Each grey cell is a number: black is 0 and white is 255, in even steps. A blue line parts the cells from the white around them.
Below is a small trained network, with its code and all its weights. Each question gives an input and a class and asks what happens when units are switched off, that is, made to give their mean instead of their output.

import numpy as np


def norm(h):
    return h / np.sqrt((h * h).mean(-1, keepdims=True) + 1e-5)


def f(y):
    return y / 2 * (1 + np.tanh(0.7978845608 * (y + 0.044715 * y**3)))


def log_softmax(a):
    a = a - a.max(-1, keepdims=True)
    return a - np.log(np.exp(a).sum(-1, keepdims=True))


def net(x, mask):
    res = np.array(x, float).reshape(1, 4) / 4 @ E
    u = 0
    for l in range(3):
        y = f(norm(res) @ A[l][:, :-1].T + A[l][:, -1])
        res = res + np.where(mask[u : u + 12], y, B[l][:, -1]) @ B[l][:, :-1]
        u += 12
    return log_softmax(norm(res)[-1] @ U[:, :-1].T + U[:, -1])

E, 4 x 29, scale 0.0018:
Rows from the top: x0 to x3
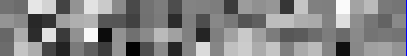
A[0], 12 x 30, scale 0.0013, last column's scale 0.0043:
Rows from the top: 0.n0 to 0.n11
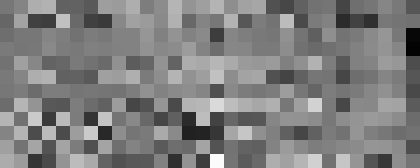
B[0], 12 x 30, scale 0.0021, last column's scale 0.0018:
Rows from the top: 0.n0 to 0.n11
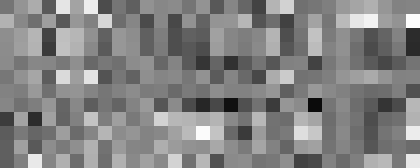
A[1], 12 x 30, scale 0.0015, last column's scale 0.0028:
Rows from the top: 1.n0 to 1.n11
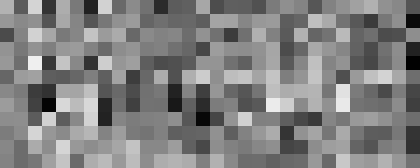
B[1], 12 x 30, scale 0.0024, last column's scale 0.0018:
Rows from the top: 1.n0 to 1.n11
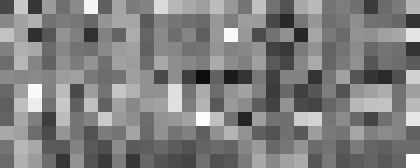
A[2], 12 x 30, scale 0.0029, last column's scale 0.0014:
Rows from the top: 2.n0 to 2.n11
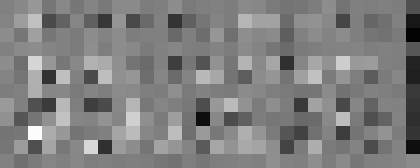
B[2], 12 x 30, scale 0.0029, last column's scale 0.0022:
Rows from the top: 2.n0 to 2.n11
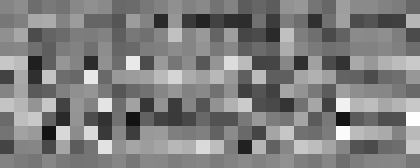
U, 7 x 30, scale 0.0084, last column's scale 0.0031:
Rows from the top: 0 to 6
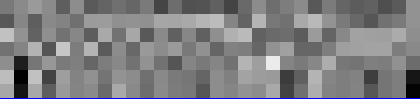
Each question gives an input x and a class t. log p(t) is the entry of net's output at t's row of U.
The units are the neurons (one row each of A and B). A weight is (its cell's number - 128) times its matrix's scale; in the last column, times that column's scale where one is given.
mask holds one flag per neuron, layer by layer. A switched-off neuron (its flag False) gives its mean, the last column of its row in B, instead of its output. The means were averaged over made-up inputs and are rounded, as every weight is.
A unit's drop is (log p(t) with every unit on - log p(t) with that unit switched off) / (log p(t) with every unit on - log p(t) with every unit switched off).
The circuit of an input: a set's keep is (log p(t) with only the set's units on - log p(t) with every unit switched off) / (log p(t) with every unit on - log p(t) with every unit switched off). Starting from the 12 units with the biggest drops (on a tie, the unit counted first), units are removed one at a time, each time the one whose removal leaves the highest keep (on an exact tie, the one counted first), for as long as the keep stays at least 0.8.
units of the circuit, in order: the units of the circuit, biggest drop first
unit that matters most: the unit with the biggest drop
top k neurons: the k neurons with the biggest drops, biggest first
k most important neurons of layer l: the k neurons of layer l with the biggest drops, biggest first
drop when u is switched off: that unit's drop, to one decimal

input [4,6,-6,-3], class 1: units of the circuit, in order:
[2.n5]
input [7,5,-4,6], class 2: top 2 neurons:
[2.n4; 1.n11]
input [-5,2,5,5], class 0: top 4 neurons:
[1.n2; 1.n0; 0.n8; 2.n1]
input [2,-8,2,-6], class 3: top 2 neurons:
[2.n9; 1.n5]
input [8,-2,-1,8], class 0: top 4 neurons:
[2.n1; 0.n1; 1.n5; 2.n7]
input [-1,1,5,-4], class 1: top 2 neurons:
[1.n5; 0.n7]
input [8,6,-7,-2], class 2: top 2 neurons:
[2.n4; 1.n8]
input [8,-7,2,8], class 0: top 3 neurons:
[2.n1; 0.n1; 1.n5]
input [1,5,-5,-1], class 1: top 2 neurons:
[2.n5; 0.n0]
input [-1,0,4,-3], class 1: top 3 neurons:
[1.n5; 0.n7; 2.n10]
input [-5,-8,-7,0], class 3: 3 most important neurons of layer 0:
[0.n9; 0.n0; 0.n5]
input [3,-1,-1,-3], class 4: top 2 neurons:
[0.n1; 1.n5]
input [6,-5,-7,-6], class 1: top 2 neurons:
[1.n5; 2.n5]
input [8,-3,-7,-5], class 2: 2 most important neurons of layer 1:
[1.n8; 1.n2]
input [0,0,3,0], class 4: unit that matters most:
0.n9
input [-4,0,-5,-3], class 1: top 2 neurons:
[1.n2; 2.n5]
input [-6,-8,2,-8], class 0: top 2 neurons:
[2.n8; 0.n11]
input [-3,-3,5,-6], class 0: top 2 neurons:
[2.n8; 1.n0]
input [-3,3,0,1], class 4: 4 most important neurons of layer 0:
[0.n11; 0.n0; 0.n5; 0.n1]
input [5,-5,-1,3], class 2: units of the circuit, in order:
[2.n4]
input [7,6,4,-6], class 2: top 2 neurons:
[2.n4; 1.n5]
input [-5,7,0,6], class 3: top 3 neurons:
[1.n7; 1.n11; 2.n8]
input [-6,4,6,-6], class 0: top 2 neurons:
[2.n8; 1.n2]
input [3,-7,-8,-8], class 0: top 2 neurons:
[2.n8; 1.n8]
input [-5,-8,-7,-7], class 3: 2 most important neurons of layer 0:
[0.n9; 0.n7]
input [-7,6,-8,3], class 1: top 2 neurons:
[2.n5; 1.n2]
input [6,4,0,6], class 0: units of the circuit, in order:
[2.n1]
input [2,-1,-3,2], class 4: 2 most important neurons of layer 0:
[0.n8; 0.n9]
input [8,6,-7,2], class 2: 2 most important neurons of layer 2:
[2.n4; 2.n10]
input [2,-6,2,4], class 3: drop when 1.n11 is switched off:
0.1
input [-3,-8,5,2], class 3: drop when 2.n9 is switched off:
0.3
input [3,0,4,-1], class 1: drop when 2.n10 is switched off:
0.4
